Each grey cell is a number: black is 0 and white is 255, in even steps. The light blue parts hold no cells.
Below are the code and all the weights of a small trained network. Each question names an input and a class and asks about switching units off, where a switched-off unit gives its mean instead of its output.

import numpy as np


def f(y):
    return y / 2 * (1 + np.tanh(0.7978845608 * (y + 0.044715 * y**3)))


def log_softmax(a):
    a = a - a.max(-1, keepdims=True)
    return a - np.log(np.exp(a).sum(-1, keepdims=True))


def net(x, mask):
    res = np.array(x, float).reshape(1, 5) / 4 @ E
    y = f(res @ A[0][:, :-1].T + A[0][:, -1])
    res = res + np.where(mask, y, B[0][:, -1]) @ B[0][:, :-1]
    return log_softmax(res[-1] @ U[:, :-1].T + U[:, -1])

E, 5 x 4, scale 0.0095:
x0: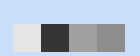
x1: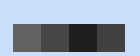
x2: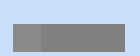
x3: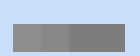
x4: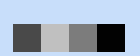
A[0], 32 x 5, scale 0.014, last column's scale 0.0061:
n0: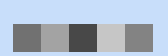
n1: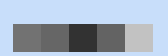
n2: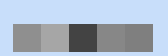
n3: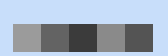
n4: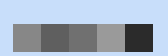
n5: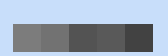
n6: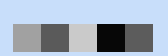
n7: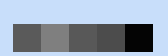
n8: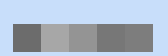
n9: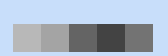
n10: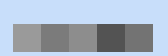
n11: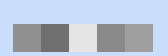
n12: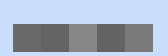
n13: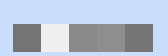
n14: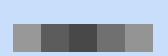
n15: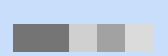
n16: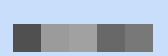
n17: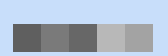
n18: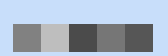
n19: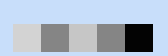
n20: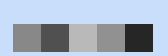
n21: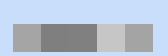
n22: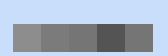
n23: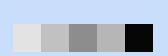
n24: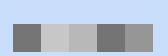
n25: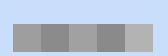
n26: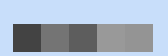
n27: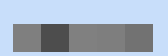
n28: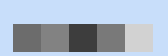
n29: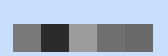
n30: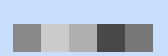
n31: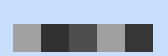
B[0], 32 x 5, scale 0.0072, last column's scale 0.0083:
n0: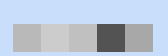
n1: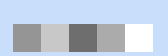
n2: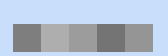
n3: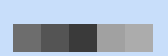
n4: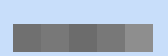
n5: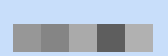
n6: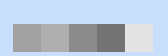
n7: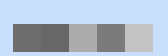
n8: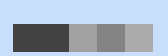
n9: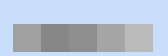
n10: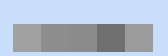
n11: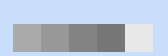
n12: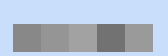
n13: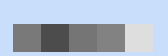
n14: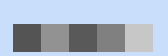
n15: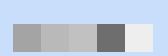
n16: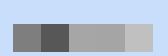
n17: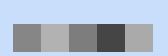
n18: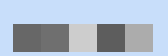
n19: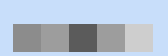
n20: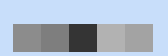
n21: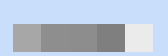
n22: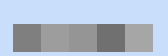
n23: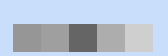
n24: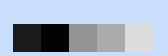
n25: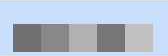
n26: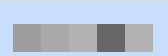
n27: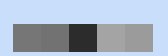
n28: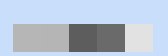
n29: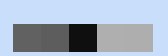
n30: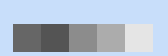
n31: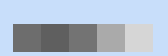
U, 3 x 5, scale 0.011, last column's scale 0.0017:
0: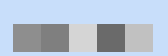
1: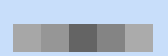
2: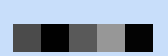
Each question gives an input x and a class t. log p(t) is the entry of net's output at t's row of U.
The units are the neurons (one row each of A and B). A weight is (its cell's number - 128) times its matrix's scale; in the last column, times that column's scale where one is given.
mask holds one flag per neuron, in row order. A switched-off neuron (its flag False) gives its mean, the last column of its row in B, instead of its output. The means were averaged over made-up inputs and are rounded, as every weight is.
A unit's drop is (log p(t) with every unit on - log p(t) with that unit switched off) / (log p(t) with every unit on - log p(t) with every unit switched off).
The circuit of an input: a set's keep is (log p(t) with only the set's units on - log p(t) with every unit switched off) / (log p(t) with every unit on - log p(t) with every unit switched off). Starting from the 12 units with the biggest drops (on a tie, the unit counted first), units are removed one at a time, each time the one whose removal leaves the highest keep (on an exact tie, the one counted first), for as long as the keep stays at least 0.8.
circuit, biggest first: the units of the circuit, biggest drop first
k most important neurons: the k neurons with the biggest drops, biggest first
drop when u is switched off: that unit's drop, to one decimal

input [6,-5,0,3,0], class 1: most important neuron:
(n19)
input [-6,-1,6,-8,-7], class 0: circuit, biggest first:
(n0 n29)
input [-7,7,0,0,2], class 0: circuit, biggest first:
(n18 n26)
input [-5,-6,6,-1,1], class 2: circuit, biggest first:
(n24 n13)
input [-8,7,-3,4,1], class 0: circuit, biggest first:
(n18 n26)
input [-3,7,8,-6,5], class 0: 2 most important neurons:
(n7 n18)
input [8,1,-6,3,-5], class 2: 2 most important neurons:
(n31 n29)
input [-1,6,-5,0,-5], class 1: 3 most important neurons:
(n24 n1 n28)
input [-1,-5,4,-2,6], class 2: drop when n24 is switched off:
0.2
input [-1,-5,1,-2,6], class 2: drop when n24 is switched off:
0.2
